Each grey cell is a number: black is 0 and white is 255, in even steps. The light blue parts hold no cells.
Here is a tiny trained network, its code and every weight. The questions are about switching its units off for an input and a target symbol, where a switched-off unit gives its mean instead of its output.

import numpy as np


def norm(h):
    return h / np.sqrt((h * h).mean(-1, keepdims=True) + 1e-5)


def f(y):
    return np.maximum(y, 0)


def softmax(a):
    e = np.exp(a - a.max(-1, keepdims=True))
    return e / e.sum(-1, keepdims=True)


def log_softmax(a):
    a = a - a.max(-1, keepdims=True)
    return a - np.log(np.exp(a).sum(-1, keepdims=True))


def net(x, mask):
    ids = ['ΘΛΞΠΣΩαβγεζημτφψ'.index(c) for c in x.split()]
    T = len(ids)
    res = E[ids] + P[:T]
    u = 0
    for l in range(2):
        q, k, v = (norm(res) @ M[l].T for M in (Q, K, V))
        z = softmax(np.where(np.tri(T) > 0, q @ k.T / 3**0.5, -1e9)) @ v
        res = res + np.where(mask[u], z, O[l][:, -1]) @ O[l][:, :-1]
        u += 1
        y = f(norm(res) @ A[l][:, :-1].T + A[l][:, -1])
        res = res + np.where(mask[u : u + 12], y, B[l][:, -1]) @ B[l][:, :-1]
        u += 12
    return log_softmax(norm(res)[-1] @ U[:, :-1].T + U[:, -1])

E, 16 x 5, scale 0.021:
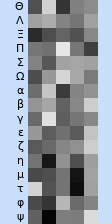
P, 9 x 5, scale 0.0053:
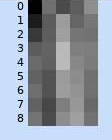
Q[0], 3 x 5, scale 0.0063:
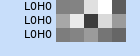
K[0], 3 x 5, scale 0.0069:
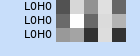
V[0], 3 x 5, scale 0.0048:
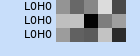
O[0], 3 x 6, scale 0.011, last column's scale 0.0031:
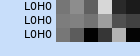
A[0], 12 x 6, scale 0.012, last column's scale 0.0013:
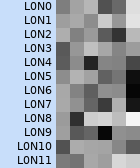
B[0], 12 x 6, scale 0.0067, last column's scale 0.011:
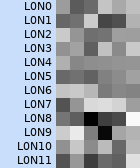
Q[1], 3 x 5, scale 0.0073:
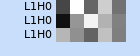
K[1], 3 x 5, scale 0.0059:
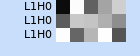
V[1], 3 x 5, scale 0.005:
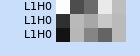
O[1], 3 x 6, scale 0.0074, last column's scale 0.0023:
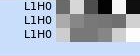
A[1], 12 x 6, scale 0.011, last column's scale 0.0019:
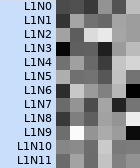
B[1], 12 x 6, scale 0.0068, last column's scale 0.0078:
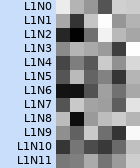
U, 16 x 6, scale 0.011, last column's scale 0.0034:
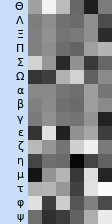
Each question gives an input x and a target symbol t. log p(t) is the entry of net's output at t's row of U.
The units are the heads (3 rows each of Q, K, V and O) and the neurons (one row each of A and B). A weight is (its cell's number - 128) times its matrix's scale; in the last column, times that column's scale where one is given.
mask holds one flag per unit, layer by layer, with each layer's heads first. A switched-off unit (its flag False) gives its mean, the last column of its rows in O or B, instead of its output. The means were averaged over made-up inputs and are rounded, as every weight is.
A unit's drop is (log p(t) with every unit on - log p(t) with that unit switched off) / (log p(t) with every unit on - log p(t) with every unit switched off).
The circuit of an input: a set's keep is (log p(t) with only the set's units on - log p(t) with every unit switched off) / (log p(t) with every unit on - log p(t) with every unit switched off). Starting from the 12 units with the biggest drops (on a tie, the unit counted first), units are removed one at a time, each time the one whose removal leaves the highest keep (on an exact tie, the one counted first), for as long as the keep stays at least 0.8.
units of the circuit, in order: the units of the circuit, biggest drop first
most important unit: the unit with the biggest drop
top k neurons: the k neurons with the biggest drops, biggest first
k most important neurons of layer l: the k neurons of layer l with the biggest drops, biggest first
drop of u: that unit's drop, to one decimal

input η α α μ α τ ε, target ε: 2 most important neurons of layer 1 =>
L1N4; L1N5
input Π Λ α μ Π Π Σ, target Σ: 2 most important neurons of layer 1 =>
L1N0; L1N3
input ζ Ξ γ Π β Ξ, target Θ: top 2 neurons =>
L1N3; L0N9
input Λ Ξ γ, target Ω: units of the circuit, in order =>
L0N8; L1N6; L0N9
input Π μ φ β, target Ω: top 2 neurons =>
L0N7; L0N1
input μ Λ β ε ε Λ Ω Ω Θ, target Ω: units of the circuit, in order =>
L0N8; L1N6; L1N9
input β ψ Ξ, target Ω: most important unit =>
L0N8
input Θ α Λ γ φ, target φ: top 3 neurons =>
L1N0; L0N8; L1N3
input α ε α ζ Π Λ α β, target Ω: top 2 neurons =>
L0N7; L0N4
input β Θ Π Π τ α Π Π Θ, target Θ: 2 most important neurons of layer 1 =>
L1N9; L1N4
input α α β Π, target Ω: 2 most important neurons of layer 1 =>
L1N2; L1N3
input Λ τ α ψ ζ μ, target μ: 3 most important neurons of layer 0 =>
L0N9; L0N8; L0N7
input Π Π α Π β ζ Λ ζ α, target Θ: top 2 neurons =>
L0N7; L0N0
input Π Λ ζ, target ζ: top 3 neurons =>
L1N0; L0N8; L1N8
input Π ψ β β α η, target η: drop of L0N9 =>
0.3
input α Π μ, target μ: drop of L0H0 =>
0.1
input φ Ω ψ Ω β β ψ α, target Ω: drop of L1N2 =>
0.6
